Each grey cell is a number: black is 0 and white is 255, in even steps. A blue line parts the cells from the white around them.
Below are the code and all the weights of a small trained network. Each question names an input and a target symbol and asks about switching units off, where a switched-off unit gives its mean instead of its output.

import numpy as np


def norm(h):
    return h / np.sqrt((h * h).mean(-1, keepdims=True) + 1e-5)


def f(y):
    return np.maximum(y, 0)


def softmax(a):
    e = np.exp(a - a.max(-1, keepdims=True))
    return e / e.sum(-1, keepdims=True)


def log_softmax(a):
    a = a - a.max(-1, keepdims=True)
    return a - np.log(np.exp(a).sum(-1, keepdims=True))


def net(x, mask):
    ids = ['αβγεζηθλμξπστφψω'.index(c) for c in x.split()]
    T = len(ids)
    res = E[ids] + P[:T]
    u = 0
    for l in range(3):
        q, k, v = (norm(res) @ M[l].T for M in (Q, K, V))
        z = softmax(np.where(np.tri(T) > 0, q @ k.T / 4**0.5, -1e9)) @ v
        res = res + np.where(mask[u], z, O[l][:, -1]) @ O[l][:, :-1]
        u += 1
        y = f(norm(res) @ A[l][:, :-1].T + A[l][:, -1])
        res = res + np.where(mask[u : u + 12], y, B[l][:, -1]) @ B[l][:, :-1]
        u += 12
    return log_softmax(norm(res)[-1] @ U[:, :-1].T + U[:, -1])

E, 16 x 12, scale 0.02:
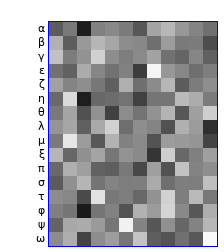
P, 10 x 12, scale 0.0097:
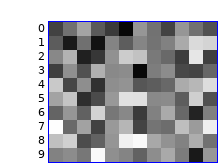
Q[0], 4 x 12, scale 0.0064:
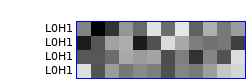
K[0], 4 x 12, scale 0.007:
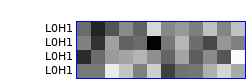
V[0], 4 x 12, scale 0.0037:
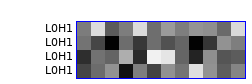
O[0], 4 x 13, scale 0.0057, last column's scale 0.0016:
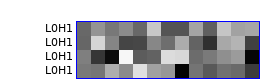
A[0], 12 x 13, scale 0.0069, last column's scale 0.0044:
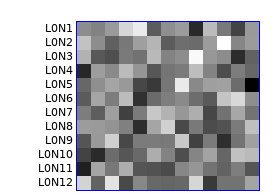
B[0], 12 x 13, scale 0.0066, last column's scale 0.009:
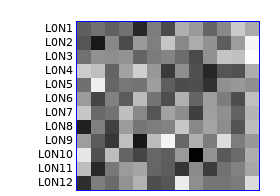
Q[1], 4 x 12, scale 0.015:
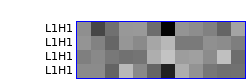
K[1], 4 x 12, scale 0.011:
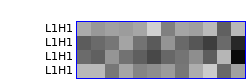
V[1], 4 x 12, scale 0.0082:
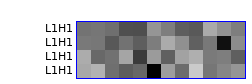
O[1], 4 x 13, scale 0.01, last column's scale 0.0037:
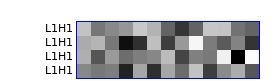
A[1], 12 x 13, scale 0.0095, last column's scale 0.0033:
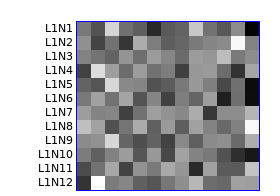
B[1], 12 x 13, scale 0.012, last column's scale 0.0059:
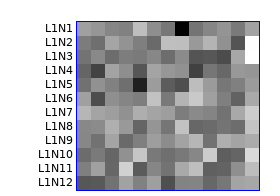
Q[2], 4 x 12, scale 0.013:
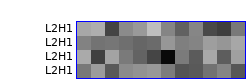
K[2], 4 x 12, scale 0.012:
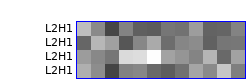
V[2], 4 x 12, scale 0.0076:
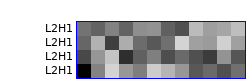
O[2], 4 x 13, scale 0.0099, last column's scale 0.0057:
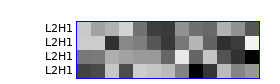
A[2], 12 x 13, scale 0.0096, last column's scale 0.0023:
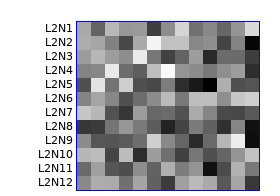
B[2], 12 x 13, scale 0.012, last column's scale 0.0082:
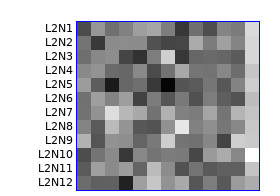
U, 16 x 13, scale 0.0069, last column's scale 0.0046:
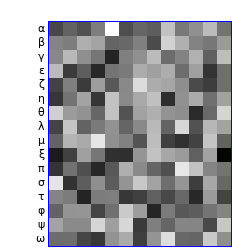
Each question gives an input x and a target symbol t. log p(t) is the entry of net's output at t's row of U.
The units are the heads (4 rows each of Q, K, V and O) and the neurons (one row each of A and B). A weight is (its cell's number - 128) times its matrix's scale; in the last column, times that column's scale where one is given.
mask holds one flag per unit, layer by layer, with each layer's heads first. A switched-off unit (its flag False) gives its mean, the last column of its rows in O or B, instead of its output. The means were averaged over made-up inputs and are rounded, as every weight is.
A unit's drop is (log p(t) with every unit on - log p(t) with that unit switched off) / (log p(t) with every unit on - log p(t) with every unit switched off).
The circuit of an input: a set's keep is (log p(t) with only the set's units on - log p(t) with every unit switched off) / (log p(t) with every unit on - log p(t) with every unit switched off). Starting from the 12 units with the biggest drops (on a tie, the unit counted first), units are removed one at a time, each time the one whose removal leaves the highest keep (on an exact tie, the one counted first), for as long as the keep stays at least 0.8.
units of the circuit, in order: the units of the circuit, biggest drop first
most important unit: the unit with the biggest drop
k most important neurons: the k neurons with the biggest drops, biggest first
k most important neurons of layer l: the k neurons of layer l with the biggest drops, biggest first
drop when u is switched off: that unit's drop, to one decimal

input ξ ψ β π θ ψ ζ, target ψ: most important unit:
L1H1
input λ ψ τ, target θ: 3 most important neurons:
[L0N1, L2N7, L0N2]
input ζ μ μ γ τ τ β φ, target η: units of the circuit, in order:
[L2H1, L1N4]
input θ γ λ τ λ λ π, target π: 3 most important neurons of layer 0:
[L0N9, L0N2, L0N1]
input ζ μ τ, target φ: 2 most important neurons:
[L0N12, L2N11]
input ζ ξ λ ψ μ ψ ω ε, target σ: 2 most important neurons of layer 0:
[L0N9, L0N12]
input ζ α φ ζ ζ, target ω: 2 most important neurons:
[L0N12, L2N12]
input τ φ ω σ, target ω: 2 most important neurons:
[L0N10, L1N6]
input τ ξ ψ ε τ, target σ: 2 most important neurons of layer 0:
[L0N2, L0N6]
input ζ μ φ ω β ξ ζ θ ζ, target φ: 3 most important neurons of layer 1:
[L1N7, L1N2, L1N10]
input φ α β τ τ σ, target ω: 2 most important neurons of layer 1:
[L1N12, L1N7]
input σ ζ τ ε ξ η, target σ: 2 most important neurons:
[L2N9, L0N2]
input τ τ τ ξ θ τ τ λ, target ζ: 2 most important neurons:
[L0N2, L1N2]
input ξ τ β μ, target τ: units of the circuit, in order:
[L2N5]
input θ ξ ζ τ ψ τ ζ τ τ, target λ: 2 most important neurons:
[L0N6, L0N2]
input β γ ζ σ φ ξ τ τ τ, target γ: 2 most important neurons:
[L0N1, L2N6]
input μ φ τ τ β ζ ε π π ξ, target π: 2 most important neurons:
[L2N10, L0N2]
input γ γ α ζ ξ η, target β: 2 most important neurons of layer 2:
[L2N2, L2N7]
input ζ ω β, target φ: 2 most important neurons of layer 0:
[L0N12, L0N8]
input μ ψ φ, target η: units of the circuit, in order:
[L2H1]
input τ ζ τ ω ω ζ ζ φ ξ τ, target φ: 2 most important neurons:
[L0N8, L2N3]
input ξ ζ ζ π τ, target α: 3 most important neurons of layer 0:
[L0N2, L0N9, L0N11]
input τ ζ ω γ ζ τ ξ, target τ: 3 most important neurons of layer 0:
[L0N8, L0N12, L0N3]
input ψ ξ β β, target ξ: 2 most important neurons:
[L2N8, L0N1]
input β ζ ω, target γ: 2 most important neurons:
[L0N1, L1N1]
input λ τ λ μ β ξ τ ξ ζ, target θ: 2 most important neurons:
[L0N1, L2N7]
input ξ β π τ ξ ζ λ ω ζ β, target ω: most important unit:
L1H1
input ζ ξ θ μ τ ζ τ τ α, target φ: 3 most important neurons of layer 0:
[L0N12, L0N9, L0N8]
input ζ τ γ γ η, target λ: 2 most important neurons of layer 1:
[L1N2, L1N11]
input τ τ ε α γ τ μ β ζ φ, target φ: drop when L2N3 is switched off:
0.1
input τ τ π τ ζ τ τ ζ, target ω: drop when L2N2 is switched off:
-0.1
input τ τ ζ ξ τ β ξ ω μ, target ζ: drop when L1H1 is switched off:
0.6
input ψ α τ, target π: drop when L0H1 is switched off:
0.2
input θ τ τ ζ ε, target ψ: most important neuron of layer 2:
[L2N10]
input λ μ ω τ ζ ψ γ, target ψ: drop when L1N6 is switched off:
0.2
